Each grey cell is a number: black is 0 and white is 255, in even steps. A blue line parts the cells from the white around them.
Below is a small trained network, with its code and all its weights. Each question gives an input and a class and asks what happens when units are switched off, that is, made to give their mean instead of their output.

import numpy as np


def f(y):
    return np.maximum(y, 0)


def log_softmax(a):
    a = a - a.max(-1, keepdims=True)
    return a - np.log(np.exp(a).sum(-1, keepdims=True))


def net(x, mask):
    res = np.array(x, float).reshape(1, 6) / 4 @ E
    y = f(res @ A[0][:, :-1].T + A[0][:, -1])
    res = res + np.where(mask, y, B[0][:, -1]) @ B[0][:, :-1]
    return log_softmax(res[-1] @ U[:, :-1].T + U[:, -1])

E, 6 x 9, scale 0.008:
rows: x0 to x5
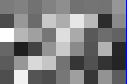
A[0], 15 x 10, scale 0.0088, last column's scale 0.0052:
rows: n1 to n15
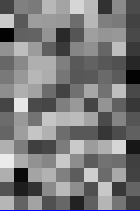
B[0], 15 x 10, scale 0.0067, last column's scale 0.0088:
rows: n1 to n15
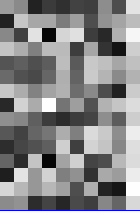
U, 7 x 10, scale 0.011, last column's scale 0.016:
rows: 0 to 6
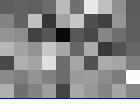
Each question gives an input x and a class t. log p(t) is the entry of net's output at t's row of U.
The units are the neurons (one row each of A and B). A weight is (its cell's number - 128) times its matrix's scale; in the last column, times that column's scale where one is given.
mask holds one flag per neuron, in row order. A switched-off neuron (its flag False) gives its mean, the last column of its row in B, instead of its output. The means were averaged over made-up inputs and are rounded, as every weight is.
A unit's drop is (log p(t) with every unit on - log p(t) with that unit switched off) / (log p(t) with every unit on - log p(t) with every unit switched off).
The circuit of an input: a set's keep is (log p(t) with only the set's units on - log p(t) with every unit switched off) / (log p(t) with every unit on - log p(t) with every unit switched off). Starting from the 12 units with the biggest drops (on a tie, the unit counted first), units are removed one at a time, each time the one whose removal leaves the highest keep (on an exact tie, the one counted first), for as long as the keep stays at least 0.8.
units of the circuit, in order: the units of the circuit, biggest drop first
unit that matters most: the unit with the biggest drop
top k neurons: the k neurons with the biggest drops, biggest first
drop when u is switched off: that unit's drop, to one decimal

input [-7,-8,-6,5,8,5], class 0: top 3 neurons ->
[n10, n5, n6]
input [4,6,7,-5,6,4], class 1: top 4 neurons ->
[n12, n11, n15, n14]
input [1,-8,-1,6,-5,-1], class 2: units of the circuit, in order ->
[n15]
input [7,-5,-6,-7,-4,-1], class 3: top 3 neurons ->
[n4, n7, n12]
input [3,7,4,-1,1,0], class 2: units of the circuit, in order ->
[n1, n9]
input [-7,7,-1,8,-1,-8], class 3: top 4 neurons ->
[n14, n15, n8, n12]
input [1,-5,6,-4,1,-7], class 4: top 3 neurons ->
[n13, n3, n2]
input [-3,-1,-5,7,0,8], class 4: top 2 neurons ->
[n8, n4]
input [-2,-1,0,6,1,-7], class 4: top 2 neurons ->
[n13, n2]
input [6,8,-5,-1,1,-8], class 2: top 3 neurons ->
[n1, n9, n8]
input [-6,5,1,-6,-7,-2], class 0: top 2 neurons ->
[n11, n14]
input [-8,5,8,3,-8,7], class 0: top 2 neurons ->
[n11, n3]
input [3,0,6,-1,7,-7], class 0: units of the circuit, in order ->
[n10, n5]
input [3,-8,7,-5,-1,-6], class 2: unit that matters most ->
n15
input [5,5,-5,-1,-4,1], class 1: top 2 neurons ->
[n3, n15]
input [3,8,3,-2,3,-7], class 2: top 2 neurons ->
[n1, n9]
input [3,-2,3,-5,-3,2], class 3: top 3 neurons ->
[n4, n3, n7]
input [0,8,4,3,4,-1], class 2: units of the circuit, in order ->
[n1, n9]
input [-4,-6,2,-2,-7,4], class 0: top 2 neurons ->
[n11, n1]
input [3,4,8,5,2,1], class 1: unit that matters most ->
n12
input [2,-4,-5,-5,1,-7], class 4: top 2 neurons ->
[n13, n12]
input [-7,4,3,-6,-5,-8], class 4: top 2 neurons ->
[n13, n2]
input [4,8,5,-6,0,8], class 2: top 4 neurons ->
[n1, n9, n13, n3]
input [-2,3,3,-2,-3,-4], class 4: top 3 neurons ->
[n3, n13, n2]
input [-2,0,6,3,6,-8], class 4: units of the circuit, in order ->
[n13, n2]
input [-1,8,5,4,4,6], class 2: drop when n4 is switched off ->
0.0
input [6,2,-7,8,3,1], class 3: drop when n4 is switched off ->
-0.1
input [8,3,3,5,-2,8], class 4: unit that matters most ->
n8
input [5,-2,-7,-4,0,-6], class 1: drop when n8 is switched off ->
0.1
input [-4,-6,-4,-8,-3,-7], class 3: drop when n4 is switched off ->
0.7
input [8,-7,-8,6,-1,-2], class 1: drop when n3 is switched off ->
1.5
